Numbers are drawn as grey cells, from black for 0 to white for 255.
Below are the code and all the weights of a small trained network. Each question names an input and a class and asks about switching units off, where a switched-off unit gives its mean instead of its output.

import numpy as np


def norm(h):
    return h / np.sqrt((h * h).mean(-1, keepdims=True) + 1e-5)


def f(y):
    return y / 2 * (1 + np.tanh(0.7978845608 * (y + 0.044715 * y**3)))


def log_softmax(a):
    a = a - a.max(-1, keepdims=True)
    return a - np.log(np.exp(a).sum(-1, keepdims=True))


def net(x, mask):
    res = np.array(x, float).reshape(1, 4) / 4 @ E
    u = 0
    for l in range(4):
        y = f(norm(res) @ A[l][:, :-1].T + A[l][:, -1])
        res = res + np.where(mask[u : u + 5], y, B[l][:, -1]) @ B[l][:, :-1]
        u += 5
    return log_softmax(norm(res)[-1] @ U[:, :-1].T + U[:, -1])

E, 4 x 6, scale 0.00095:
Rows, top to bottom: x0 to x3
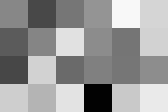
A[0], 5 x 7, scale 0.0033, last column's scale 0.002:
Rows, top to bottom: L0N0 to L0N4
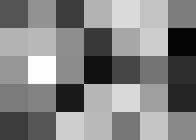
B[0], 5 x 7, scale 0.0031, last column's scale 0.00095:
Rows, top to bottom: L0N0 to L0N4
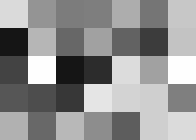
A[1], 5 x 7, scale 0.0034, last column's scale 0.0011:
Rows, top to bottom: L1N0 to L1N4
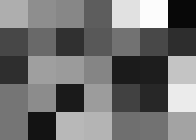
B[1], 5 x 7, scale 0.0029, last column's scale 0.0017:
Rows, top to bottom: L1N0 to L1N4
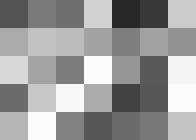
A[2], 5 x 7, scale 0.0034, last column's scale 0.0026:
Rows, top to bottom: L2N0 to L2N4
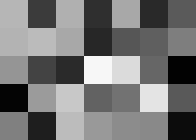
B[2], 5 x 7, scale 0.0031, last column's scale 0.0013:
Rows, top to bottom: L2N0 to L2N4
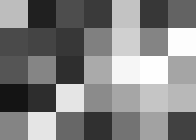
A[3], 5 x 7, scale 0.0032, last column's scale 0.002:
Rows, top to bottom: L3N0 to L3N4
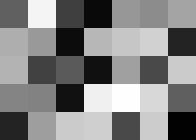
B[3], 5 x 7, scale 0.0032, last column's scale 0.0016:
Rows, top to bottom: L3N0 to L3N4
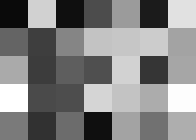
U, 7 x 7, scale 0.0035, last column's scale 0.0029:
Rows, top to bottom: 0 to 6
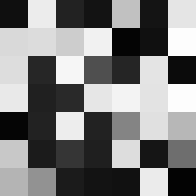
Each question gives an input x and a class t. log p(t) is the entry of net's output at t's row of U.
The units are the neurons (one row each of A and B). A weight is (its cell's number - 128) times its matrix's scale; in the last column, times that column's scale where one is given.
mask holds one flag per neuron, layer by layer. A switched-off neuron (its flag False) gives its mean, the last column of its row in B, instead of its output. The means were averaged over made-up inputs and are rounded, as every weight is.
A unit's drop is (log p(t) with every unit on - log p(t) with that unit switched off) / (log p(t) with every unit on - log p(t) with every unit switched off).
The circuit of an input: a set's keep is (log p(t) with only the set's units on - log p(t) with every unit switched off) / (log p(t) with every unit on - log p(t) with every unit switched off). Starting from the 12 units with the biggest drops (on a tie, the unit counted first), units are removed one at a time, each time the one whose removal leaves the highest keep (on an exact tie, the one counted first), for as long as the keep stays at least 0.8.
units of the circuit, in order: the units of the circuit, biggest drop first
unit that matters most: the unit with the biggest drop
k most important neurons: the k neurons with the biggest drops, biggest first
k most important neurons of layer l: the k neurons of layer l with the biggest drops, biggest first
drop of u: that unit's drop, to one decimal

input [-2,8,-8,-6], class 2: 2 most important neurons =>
L0N4, L3N0
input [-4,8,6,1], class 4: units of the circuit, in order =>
L2N3, L3N4
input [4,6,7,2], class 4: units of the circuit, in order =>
L2N3, L1N2
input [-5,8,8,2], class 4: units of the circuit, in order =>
L2N3
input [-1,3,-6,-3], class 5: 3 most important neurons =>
L0N1, L1N0, L1N3
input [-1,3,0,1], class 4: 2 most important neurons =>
L0N4, L2N3
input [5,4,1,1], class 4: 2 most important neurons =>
L1N2, L0N4
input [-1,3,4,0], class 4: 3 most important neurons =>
L2N3, L1N4, L0N4
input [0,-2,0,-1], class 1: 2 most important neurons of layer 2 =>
L2N2, L2N4
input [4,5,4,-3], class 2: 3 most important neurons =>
L0N4, L0N2, L1N2
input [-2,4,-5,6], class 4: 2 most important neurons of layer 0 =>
L0N0, L0N1
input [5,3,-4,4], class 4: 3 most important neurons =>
L1N2, L0N1, L2N3
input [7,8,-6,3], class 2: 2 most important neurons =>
L0N2, L3N0
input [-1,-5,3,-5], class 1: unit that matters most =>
L1N3
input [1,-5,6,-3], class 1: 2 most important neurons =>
L1N3, L0N2
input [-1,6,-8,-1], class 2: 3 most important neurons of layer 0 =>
L0N4, L0N0, L0N2
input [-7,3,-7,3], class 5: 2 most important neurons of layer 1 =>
L1N4, L1N3
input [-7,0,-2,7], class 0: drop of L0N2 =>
0.2
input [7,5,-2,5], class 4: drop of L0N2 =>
-0.1
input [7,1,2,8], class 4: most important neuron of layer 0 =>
L0N1
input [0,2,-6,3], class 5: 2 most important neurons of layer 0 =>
L0N2, L0N3
